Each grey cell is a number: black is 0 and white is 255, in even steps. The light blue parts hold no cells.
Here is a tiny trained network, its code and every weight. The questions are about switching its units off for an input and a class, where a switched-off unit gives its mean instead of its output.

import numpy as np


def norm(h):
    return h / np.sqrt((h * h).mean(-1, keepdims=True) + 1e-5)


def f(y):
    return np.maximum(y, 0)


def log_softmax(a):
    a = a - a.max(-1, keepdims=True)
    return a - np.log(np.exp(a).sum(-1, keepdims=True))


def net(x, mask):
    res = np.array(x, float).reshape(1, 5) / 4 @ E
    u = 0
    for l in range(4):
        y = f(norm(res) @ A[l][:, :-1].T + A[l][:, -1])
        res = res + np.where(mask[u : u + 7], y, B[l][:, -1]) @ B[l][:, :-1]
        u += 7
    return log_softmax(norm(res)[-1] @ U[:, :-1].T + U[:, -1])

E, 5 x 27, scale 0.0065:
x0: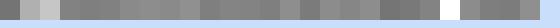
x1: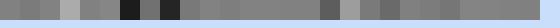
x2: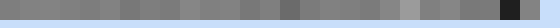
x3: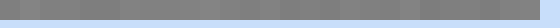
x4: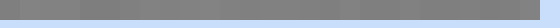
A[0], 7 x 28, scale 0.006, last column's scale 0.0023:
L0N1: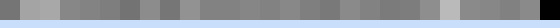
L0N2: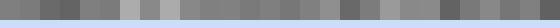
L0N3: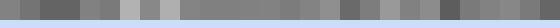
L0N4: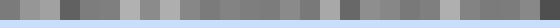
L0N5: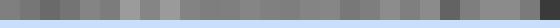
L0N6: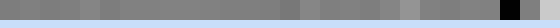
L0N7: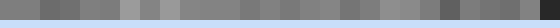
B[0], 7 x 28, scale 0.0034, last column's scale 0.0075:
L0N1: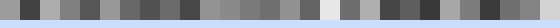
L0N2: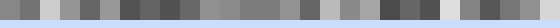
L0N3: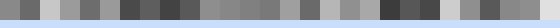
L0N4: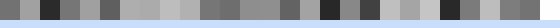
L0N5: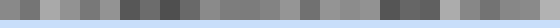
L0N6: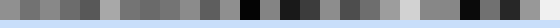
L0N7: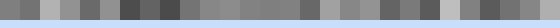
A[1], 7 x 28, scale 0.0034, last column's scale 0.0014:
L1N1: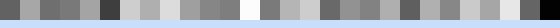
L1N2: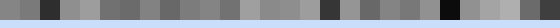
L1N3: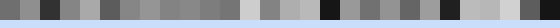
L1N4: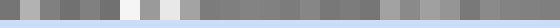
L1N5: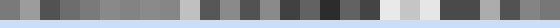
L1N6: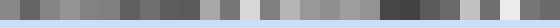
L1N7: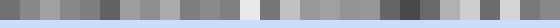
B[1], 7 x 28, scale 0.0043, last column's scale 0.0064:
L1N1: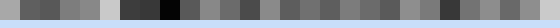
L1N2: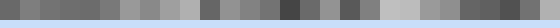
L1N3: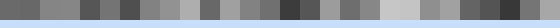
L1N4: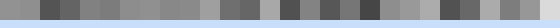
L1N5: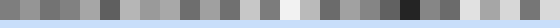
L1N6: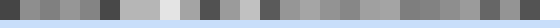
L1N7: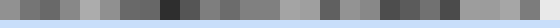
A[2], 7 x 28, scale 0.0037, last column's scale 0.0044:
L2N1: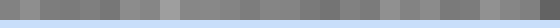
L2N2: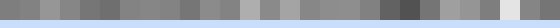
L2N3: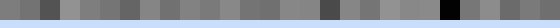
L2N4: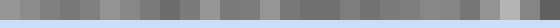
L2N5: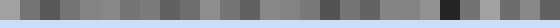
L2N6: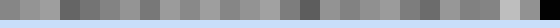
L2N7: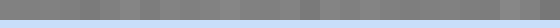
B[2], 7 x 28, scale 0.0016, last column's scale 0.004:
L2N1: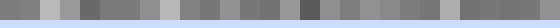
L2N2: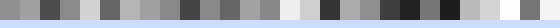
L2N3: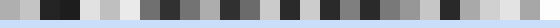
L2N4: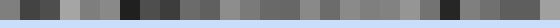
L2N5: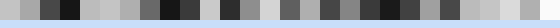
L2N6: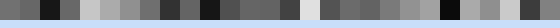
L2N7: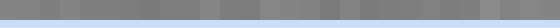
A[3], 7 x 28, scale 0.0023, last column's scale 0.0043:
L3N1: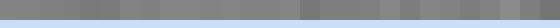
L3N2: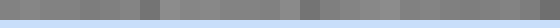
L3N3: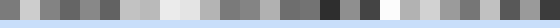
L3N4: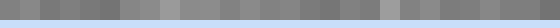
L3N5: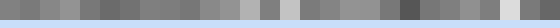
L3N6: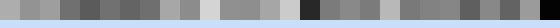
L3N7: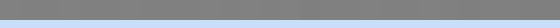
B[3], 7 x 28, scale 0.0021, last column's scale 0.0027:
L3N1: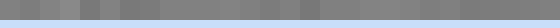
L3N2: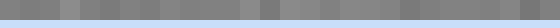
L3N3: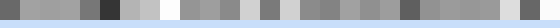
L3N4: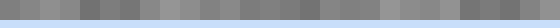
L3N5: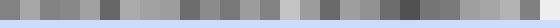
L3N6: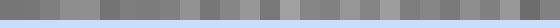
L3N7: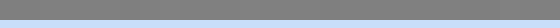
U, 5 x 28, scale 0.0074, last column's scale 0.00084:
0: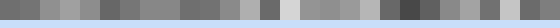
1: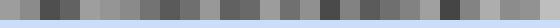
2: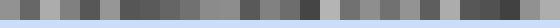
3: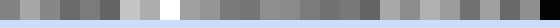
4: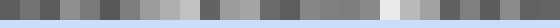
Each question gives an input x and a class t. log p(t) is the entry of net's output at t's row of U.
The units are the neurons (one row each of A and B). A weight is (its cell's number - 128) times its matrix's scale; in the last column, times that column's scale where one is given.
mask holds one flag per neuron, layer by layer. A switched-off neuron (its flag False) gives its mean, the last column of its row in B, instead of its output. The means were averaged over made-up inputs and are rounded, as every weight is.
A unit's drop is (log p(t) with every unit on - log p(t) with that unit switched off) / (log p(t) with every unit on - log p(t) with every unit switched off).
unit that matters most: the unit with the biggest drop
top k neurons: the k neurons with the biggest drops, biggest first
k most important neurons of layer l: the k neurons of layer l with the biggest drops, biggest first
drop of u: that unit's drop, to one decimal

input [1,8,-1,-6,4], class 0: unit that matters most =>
L0N4
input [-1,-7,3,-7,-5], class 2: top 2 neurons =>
(L0N3 L0N2)
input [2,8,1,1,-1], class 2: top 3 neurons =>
(L1N5 L0N4 L1N7)
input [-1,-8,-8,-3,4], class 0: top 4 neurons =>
(L0N3 L0N2 L0N5 L1N6)
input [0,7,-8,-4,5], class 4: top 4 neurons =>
(L0N3 L0N2 L0N1 L1N3)
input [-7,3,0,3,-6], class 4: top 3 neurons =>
(L0N6 L1N2 L1N3)
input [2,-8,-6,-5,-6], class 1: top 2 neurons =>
(L0N4 L1N1)
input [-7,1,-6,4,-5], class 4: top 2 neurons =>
(L0N1 L1N2)
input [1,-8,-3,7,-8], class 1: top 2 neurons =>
(L0N4 L0N1)
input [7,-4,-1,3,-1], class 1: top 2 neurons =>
(L0N6 L1N1)
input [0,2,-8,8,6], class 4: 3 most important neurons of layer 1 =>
(L1N6 L1N3 L1N2)
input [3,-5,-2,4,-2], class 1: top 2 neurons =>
(L0N4 L0N6)
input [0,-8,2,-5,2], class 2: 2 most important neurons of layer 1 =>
(L1N6 L1N5)
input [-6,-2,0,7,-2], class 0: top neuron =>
(L0N6)
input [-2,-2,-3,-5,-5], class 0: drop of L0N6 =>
0.1
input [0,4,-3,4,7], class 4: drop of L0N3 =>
0.8
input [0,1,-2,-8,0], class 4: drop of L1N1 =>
0.0
